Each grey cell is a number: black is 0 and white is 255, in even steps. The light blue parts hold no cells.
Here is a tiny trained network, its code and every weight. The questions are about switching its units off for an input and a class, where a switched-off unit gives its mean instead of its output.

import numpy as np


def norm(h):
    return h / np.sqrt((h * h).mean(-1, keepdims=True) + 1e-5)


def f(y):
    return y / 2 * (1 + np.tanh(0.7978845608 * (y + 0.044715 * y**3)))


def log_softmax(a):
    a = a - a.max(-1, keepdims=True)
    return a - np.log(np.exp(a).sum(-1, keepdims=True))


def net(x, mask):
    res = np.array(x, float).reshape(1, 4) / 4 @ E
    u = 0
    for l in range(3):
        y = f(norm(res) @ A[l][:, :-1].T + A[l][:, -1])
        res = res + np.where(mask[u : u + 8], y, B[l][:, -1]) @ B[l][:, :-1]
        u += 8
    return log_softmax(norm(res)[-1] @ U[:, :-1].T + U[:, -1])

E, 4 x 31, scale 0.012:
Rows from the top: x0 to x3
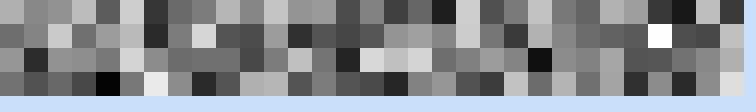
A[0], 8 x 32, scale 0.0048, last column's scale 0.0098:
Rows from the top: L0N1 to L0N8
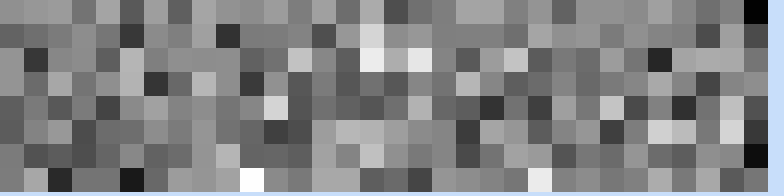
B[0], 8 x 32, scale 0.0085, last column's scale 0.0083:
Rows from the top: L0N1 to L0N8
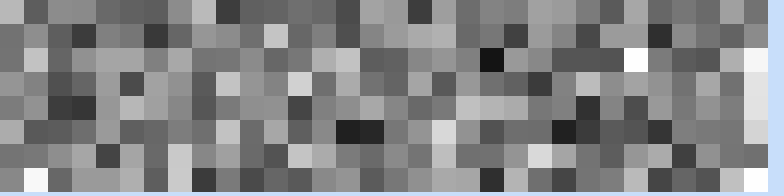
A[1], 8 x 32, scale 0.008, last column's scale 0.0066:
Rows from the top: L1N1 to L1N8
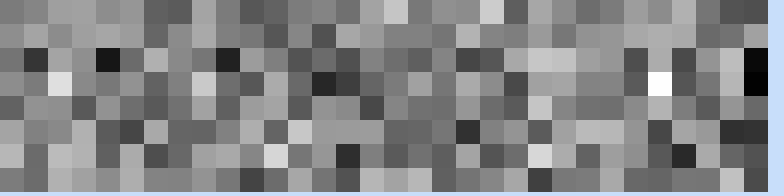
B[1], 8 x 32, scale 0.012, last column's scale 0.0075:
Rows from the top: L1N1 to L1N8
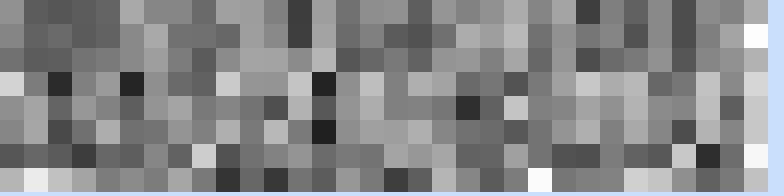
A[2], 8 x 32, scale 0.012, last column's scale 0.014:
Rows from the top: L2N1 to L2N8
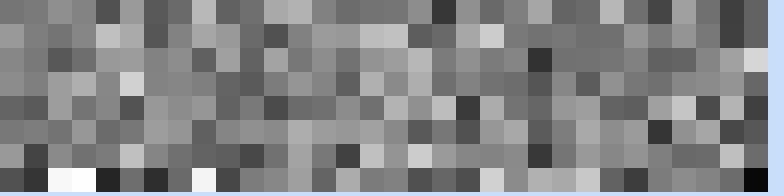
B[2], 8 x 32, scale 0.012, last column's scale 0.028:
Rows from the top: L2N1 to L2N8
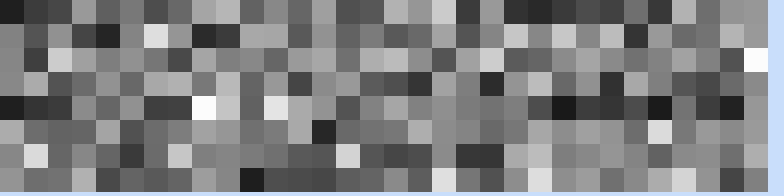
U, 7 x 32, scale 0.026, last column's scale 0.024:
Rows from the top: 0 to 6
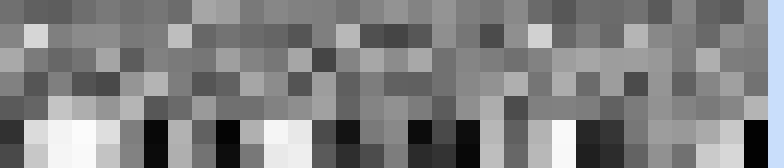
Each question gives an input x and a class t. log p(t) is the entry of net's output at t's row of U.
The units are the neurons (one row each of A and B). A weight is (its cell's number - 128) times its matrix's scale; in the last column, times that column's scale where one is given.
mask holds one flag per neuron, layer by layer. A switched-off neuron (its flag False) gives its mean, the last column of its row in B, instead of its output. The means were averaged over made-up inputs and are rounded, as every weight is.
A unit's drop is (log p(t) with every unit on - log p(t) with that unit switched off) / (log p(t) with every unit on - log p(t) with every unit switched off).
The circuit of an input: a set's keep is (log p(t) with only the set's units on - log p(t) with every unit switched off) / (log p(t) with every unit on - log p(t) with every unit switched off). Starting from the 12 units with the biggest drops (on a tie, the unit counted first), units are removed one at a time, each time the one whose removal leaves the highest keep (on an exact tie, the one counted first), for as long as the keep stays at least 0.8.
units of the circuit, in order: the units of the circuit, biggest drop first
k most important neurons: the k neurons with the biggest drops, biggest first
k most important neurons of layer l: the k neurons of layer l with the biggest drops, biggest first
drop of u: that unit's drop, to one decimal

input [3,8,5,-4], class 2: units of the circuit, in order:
[L1N4]
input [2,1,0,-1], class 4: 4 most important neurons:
[L0N4; L1N4; L2N3; L1N5]
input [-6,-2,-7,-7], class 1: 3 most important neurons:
[L0N8; L2N3; L1N7]
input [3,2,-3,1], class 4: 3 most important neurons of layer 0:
[L0N8; L0N4; L0N3]
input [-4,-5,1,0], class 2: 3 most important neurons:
[L1N7; L1N6; L2N6]
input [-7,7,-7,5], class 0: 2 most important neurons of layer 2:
[L2N5; L2N7]
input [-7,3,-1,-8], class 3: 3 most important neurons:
[L2N2; L1N1; L1N7]
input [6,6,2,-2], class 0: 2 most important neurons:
[L1N7; L2N1]
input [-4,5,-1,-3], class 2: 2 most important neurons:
[L1N4; L1N7]
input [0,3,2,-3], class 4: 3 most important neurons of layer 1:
[L1N2; L1N4; L1N5]
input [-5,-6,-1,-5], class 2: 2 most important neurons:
[L1N6; L1N7]
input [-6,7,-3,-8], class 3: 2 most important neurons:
[L2N2; L1N1]
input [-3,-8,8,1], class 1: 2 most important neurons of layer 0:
[L0N4; L0N3]
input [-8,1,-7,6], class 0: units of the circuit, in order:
[L2N5]
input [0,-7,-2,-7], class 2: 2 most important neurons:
[L1N6; L2N6]
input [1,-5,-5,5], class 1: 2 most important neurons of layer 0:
[L0N8; L0N4]
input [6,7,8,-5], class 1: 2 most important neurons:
[L1N8; L2N7]
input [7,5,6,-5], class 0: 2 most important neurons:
[L1N7; L2N1]
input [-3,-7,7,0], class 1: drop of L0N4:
0.2
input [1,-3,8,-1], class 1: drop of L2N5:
0.0
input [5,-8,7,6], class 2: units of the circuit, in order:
[L2N6]
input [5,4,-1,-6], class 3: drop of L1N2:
0.1
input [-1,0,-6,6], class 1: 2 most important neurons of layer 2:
[L2N3; L2N2]
